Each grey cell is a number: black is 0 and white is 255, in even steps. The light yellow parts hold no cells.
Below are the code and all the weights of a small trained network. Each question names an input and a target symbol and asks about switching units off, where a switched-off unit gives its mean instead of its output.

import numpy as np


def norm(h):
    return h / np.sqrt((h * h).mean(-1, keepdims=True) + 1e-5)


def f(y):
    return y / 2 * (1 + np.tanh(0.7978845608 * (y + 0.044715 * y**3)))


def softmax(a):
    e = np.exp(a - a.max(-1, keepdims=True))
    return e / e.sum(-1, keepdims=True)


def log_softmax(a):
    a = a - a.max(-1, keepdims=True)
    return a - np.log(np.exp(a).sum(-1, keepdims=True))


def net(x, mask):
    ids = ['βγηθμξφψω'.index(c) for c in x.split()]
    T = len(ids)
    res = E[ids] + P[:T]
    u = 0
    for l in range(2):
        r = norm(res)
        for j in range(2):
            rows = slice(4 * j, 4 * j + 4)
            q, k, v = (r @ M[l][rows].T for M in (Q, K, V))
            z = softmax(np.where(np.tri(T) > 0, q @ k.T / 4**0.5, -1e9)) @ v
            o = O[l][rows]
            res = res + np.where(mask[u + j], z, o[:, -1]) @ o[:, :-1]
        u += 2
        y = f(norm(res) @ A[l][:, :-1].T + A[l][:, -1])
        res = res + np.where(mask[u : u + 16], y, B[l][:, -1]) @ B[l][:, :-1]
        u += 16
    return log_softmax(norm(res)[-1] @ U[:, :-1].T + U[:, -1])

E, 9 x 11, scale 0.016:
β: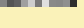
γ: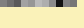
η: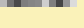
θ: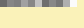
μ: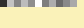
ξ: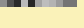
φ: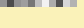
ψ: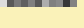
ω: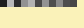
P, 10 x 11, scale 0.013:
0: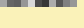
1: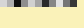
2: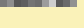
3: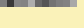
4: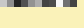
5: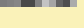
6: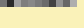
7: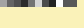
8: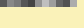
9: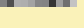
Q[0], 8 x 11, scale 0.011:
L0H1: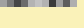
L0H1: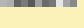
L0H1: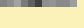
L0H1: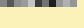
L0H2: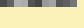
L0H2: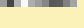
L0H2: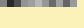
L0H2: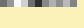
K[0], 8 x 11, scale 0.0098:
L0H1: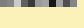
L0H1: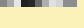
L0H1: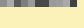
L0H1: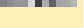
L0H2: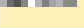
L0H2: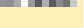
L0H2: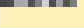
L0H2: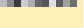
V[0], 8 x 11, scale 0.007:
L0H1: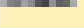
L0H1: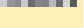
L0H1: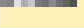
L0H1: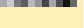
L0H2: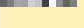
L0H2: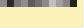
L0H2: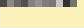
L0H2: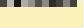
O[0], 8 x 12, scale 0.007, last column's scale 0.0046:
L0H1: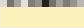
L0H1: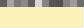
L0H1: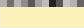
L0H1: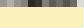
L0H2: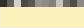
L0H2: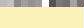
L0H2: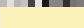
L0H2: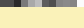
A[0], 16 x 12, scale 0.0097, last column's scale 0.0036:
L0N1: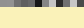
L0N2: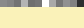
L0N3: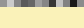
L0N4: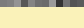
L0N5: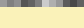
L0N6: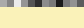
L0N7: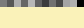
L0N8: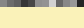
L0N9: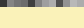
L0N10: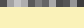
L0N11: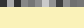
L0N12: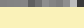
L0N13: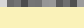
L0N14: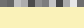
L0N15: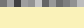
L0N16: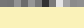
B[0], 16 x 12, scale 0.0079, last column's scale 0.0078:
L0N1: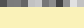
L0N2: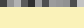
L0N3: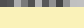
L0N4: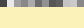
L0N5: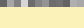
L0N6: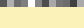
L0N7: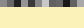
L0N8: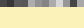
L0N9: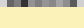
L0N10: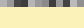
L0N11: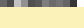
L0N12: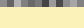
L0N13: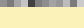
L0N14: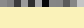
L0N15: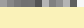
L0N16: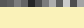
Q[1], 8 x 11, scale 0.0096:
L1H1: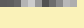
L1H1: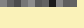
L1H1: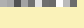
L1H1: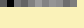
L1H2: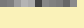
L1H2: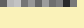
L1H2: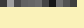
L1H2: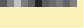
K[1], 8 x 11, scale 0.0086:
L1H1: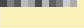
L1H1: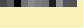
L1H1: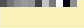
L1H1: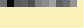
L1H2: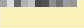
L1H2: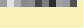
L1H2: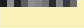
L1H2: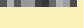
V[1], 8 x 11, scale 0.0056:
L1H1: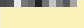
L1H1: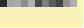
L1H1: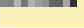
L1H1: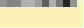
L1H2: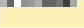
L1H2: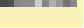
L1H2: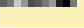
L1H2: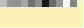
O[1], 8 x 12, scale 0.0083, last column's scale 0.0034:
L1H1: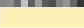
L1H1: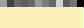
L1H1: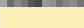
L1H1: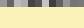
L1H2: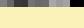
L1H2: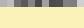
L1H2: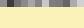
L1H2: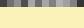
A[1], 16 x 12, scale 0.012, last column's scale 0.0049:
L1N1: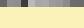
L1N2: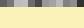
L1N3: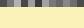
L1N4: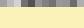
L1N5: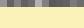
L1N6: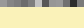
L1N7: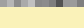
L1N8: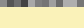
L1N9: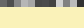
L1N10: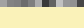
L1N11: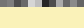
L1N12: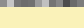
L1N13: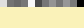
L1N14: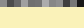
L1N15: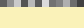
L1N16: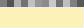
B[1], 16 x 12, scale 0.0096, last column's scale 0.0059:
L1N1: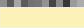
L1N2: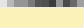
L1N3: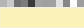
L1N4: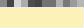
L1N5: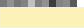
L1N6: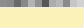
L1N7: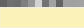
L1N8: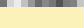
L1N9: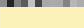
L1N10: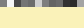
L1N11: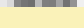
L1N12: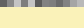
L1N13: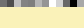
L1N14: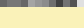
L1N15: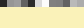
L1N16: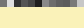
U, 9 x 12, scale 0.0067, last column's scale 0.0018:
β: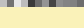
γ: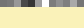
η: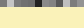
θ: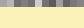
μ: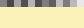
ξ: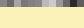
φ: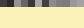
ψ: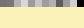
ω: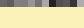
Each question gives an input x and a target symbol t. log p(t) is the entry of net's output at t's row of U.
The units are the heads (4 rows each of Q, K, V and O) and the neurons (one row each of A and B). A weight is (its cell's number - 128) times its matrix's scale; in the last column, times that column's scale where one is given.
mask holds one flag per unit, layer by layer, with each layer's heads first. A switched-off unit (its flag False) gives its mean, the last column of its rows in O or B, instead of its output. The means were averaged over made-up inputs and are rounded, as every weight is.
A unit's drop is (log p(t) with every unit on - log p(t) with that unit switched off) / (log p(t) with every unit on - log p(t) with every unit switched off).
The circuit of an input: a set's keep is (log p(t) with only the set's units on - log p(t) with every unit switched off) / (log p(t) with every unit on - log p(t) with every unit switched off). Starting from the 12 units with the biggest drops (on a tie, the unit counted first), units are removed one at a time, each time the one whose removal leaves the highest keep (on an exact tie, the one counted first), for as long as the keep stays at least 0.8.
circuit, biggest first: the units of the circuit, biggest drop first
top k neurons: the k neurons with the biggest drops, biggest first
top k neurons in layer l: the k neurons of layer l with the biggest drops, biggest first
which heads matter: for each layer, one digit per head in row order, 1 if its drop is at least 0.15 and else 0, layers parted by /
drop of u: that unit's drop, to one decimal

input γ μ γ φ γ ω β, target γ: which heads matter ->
10 / 00
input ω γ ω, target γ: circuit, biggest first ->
(L1H1; L1N3)
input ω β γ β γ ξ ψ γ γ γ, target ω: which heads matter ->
01 / 00
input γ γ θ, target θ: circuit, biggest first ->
(L0N14; L1N10; L0N9)
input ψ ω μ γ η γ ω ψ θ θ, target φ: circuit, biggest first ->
(L0H2; L0N14)
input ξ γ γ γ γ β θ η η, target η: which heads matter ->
11 / 00
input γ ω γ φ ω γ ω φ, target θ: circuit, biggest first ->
(L0H2)
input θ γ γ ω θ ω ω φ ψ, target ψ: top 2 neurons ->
(L0N1; L0N5)
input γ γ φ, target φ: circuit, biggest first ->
(L0N2; L0N14)
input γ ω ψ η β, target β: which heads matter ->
01 / 00
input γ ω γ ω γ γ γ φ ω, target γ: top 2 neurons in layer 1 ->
(L1N15; L1N3)
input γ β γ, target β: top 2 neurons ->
(L0N11; L1N4)
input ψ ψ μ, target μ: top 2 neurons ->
(L0N10; L0N9)
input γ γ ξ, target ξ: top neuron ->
(L0N8)
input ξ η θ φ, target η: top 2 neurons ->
(L1N16; L0N14)
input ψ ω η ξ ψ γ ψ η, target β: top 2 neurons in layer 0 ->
(L0N6; L0N13)
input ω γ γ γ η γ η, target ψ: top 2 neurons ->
(L1N8; L0N1)
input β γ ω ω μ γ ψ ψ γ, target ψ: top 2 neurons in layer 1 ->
(L1N7; L1N16)
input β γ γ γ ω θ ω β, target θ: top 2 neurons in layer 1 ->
(L1N11; L1N10)
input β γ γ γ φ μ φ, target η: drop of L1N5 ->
0.0
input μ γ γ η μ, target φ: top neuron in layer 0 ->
(L0N3)
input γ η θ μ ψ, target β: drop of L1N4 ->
0.1
